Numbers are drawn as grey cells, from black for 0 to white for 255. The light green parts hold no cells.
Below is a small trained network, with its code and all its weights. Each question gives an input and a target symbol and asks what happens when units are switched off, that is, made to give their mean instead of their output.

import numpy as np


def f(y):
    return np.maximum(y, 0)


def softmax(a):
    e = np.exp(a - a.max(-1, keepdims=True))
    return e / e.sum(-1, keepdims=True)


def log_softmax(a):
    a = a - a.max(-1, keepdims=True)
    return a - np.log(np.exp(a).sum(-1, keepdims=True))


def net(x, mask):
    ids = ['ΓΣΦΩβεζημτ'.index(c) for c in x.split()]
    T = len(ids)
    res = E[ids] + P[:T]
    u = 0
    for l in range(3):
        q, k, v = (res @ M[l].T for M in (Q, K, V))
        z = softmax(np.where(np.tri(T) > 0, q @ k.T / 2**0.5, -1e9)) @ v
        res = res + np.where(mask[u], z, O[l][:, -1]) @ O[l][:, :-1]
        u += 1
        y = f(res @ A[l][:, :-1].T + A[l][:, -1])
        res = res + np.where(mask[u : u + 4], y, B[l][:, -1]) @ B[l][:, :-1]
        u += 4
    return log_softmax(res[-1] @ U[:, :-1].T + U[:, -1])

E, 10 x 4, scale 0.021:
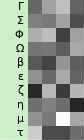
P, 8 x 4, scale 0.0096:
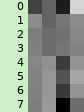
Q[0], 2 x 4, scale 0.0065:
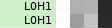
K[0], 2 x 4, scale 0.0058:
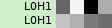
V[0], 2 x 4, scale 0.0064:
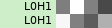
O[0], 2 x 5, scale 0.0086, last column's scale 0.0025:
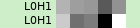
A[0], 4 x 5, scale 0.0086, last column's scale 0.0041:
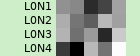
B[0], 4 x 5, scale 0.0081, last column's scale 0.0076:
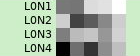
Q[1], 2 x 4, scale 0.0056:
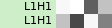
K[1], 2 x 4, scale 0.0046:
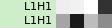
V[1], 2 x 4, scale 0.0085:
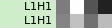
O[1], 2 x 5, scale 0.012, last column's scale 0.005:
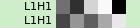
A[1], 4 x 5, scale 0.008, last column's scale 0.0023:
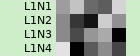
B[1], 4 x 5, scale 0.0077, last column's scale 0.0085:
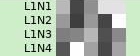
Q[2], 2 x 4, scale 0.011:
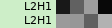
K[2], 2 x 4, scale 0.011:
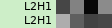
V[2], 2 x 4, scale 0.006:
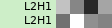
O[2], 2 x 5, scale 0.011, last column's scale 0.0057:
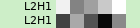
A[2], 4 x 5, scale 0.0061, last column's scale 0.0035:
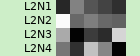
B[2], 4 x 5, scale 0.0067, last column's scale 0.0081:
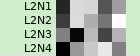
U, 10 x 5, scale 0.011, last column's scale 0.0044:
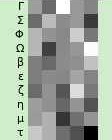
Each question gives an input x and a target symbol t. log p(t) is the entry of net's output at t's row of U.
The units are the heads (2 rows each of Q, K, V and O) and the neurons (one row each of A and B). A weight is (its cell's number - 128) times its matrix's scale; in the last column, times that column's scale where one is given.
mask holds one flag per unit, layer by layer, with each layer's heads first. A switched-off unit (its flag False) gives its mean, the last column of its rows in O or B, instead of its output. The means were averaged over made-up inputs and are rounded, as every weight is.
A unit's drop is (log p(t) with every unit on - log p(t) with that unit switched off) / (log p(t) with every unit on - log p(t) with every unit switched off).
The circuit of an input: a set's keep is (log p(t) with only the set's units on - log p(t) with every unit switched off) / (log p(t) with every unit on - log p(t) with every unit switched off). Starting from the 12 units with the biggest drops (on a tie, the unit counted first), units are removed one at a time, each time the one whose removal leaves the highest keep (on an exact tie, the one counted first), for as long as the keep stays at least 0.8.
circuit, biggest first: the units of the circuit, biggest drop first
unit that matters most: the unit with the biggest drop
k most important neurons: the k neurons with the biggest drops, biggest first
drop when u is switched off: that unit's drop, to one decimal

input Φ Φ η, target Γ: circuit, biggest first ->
[L0H1, L1H1]
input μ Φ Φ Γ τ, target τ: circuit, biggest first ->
[L1N4, L0H1]
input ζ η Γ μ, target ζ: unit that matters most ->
L0N4
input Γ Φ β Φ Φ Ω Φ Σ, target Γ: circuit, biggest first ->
[L0H1, L0N3, L1H1]
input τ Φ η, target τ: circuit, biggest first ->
[L1H1, L0H1]
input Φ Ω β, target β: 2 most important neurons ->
[L0N4, L2N3]
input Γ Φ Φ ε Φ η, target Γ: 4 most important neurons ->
[L0N3, L0N1, L0N4, L1N4]
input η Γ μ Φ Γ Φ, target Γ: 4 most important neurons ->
[L0N1, L0N4, L1N2, L0N2]
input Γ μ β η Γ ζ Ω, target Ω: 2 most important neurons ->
[L1N2, L2N3]
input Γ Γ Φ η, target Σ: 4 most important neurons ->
[L0N2, L1N1, L1N2, L2N1]
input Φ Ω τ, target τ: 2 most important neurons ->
[L1N4, L1N2]
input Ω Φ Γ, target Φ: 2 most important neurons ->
[L1N1, L1N2]
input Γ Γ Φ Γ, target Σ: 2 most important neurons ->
[L0N2, L1N1]
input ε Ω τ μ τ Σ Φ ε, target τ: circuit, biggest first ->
[L1H1]
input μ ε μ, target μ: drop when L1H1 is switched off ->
0.4
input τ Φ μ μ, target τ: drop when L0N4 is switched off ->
0.0
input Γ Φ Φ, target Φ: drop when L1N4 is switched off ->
0.1
